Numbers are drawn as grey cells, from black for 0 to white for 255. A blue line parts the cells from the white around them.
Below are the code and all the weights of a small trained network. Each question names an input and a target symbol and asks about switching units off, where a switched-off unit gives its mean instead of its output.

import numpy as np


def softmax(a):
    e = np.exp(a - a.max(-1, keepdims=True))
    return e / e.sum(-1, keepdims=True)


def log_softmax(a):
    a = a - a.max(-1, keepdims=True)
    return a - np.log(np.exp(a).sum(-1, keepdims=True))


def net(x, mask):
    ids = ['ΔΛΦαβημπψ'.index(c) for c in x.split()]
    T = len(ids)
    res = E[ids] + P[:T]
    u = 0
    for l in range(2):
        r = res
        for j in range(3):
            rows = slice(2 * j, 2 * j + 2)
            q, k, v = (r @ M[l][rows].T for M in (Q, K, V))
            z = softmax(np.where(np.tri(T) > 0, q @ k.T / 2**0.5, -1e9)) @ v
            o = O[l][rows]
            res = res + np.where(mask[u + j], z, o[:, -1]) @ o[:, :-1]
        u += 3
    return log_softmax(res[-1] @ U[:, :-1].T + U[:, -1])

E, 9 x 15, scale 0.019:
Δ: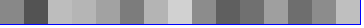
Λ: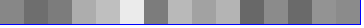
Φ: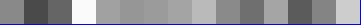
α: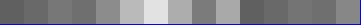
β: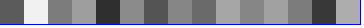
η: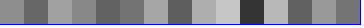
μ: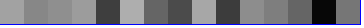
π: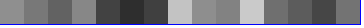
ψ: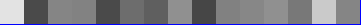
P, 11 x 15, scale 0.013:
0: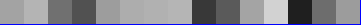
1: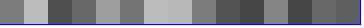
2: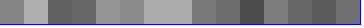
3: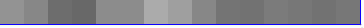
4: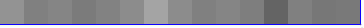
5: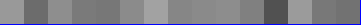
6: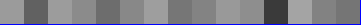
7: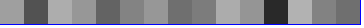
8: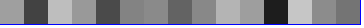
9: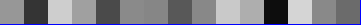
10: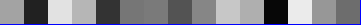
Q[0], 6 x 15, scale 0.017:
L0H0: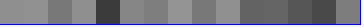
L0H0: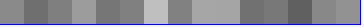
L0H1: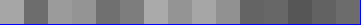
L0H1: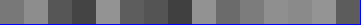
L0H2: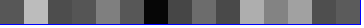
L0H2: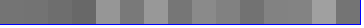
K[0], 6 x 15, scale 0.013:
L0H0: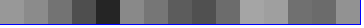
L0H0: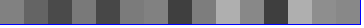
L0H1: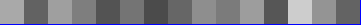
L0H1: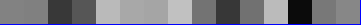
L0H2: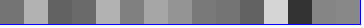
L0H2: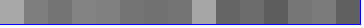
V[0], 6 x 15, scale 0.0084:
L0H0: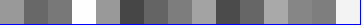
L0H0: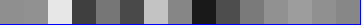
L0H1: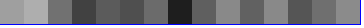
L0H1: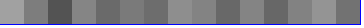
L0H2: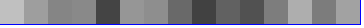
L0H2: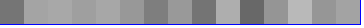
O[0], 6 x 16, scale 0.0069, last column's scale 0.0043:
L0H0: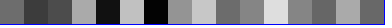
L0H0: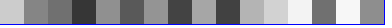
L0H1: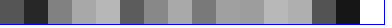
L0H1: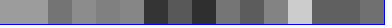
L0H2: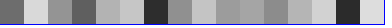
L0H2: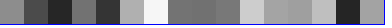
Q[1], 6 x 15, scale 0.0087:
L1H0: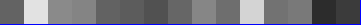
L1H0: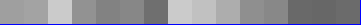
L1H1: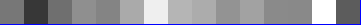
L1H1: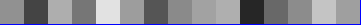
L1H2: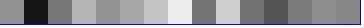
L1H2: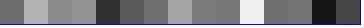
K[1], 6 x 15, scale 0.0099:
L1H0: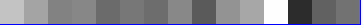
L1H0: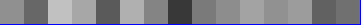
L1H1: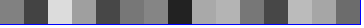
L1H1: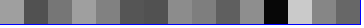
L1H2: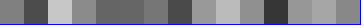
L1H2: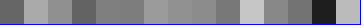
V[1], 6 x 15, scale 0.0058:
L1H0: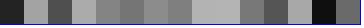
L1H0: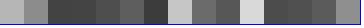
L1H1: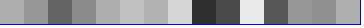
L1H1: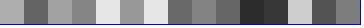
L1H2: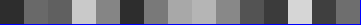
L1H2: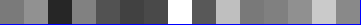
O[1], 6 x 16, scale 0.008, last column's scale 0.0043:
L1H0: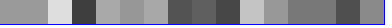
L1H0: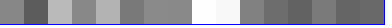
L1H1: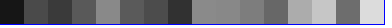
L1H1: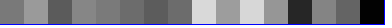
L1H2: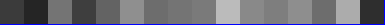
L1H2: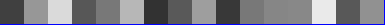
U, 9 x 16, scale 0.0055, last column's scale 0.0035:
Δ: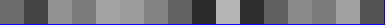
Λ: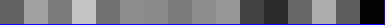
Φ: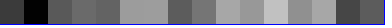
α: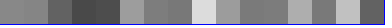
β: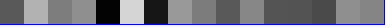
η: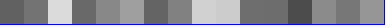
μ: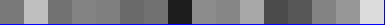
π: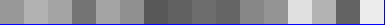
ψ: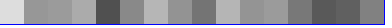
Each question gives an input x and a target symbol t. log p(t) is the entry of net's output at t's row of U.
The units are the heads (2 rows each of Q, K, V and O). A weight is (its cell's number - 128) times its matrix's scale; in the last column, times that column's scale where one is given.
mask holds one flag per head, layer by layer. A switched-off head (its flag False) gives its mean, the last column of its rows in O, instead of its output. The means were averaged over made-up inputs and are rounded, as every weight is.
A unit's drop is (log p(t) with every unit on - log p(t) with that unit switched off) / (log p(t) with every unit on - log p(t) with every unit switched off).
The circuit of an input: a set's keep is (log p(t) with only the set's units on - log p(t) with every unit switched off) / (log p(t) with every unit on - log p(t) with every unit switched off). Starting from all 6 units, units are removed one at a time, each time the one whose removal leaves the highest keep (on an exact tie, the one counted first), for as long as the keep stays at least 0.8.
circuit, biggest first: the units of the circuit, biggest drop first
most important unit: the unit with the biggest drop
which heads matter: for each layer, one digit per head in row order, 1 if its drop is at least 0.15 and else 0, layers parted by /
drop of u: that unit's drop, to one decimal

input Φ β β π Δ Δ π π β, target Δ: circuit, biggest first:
(L0H0; L1H1)
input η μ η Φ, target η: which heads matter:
001 / 000
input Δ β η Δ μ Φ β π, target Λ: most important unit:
L0H0
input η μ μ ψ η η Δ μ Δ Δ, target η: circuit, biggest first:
(L0H2; L1H1)
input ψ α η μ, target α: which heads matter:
100 / 100
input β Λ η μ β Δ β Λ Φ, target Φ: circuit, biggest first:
(L1H2; L0H2)
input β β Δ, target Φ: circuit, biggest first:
(L1H1; L0H1; L0H2)
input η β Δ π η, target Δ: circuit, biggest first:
(L0H2; L1H1)
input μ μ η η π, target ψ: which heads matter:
000 / 001
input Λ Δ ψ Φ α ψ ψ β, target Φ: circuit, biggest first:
(L1H1; L0H2)
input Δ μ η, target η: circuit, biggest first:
(L0H2; L1H0)
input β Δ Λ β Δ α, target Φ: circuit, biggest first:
(L1H1; L1H2; L0H2)
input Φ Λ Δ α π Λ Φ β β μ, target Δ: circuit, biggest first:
(L0H0; L1H1)
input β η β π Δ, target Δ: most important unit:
L0H2
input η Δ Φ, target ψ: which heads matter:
001 / 011
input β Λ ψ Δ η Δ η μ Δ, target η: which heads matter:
001 / 010
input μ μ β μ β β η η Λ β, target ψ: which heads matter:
001 / 001
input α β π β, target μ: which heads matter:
100 / 011
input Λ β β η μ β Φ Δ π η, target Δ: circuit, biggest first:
(L0H2; L1H2; L1H1)
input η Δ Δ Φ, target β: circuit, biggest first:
(L0H0)
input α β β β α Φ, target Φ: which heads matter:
001 / 011
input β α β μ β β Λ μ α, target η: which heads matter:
001 / 010
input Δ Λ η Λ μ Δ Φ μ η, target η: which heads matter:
001 / 000
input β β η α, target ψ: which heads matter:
000 / 010
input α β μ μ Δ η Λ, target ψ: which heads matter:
000 / 010
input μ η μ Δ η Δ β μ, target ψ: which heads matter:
000 / 001
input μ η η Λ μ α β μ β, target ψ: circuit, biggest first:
(L1H2)
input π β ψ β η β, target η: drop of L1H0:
0.9
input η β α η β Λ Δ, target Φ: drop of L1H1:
0.2
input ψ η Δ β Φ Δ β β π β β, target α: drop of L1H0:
0.4
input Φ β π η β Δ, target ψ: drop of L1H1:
1.3
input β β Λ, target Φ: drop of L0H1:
0.1
